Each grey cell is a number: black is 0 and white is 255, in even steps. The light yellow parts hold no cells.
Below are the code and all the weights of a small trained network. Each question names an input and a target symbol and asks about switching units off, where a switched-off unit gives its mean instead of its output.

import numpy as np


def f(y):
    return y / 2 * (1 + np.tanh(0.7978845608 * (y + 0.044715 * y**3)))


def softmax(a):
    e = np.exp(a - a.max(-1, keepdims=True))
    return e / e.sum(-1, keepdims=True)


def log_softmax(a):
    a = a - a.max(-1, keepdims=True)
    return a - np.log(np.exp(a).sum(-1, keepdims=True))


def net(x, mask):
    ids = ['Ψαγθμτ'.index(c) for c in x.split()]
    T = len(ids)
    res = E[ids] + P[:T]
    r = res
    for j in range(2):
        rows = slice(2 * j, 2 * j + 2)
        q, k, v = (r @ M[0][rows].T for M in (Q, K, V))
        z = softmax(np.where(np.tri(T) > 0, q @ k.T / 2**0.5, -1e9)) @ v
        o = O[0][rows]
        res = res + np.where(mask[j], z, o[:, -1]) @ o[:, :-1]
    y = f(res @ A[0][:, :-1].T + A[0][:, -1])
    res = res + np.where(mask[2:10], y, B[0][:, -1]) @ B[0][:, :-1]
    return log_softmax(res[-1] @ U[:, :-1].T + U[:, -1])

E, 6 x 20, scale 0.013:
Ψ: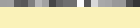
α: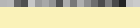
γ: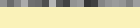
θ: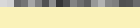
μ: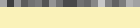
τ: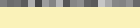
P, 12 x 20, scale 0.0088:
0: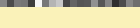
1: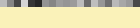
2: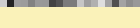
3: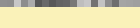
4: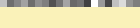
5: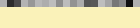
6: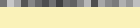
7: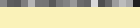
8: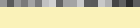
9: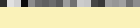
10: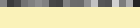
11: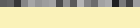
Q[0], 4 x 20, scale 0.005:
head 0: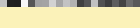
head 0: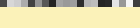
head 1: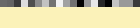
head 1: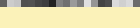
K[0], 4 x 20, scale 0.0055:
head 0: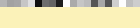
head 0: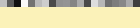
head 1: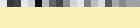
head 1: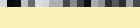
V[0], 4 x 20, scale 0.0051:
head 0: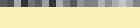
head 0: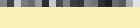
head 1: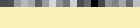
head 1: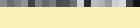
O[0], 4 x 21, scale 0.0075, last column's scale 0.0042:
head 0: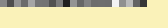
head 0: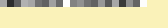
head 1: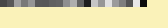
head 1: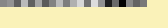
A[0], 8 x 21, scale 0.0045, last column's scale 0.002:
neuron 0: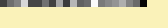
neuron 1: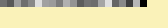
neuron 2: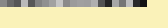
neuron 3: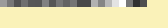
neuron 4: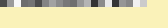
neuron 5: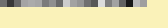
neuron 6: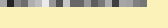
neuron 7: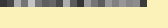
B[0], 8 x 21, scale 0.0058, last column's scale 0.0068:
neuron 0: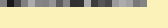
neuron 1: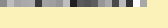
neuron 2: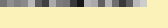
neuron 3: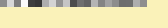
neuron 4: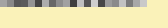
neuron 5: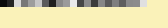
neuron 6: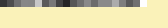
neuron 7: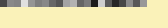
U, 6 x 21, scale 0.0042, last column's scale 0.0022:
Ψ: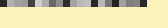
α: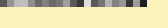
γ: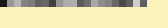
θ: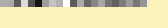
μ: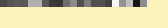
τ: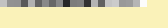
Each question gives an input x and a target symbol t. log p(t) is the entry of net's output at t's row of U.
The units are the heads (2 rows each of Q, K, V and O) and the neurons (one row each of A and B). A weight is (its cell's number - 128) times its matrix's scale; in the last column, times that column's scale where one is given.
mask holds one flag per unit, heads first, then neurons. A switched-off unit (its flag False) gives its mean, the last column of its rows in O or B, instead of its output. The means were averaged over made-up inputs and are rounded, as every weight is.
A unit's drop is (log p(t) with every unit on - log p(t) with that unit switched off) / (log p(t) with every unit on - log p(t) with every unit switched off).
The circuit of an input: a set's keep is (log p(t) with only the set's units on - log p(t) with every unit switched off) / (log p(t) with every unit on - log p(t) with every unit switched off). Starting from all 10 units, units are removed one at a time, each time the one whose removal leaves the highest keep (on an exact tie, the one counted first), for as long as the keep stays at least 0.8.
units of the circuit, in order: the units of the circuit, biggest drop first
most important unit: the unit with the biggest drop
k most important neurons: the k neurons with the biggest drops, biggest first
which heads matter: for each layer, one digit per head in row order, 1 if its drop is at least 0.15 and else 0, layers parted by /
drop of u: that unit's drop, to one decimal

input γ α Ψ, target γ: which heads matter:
11
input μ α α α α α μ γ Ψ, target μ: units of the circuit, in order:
(head 0; neuron 5)
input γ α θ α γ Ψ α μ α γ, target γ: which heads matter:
11
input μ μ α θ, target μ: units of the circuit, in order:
(head 0; neuron 1)
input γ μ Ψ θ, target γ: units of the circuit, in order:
(head 1; neuron 5)
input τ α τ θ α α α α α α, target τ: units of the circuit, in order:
(head 0; neuron 4; head 1)
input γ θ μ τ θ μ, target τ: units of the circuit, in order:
(head 0; neuron 5)
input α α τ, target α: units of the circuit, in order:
(head 1; neuron 1)
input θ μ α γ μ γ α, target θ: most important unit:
head 0
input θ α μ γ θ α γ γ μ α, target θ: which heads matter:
10
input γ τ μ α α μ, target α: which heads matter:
01
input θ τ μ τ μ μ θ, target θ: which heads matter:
11
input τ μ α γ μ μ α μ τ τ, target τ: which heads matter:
10
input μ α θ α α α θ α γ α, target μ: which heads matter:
10
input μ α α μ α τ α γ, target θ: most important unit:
neuron 3
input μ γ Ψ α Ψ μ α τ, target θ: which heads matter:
00
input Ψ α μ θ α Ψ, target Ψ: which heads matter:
10
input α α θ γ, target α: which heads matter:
11
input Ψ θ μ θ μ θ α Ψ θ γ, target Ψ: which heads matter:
11
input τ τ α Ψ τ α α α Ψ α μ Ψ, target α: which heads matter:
01
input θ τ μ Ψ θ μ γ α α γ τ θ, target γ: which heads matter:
01
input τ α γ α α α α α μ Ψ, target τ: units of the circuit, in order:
(head 0; head 1; neuron 5)
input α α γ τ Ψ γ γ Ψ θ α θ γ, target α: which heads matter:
01
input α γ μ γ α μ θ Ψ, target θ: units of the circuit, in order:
(neuron 3)
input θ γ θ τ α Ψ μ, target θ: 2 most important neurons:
(neuron 5; neuron 6)
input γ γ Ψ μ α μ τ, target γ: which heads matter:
11
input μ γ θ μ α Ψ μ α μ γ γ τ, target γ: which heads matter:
01
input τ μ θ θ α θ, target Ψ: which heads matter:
11
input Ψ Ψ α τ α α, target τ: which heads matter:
10
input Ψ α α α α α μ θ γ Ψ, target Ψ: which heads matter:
11
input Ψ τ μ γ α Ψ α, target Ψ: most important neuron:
(neuron 4)
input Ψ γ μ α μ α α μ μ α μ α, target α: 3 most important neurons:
(neuron 1; neuron 6; neuron 7)
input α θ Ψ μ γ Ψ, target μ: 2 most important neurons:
(neuron 5; neuron 1)
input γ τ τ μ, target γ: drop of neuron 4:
0.0
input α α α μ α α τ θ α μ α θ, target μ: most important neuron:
(neuron 1)
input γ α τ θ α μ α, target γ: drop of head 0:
0.3
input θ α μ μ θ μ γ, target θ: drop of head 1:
0.1
